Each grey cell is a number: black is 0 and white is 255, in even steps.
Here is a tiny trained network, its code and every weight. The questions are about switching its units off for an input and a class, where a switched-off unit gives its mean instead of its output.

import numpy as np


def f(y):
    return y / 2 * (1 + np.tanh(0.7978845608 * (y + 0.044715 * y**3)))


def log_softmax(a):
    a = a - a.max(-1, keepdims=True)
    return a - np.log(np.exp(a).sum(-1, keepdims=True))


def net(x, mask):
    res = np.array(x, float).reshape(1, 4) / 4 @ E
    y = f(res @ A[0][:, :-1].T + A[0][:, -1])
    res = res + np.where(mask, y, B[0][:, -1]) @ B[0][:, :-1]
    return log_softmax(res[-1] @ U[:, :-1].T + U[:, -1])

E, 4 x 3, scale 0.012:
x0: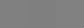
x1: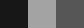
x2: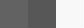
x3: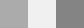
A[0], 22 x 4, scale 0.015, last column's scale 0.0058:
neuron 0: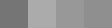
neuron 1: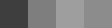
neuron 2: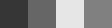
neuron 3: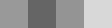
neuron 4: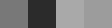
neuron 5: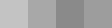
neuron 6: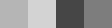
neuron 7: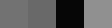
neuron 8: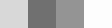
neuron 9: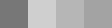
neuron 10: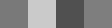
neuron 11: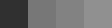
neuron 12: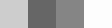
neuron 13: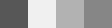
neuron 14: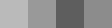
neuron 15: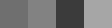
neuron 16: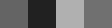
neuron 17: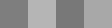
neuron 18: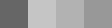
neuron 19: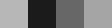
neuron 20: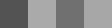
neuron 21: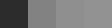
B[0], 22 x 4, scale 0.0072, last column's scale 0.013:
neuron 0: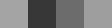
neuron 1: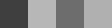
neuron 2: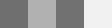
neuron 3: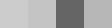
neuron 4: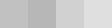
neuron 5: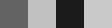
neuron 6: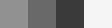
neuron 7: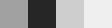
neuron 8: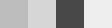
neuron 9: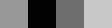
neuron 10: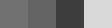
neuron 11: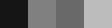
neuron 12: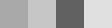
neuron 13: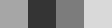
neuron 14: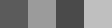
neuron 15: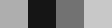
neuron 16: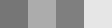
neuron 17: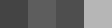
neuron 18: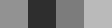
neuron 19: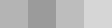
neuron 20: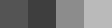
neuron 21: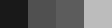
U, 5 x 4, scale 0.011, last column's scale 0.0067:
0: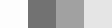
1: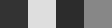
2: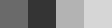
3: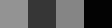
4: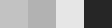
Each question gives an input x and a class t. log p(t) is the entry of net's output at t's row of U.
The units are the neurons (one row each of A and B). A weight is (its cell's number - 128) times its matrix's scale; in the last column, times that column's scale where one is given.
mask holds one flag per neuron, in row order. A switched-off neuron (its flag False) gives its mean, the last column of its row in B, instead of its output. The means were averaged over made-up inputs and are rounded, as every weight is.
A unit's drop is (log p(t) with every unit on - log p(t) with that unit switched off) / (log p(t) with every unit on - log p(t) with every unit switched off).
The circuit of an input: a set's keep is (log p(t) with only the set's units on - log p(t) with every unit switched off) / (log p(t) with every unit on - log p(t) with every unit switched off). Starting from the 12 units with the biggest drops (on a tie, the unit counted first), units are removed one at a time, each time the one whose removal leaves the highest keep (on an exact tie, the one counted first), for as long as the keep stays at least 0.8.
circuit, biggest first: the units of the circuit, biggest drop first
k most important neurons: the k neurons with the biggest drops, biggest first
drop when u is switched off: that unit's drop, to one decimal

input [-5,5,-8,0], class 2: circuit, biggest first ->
neuron 7
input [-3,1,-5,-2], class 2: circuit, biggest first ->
neuron 8; neuron 7
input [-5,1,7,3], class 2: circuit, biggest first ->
neuron 8; neuron 12
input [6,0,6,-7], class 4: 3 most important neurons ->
neuron 4; neuron 19; neuron 5
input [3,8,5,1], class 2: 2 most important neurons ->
neuron 13; neuron 8
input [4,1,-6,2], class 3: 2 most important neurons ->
neuron 7; neuron 15
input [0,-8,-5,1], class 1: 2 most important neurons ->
neuron 5; neuron 14
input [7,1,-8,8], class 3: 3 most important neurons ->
neuron 7; neuron 15; neuron 13
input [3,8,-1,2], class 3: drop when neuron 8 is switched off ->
-0.1
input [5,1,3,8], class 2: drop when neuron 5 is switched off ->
-0.1
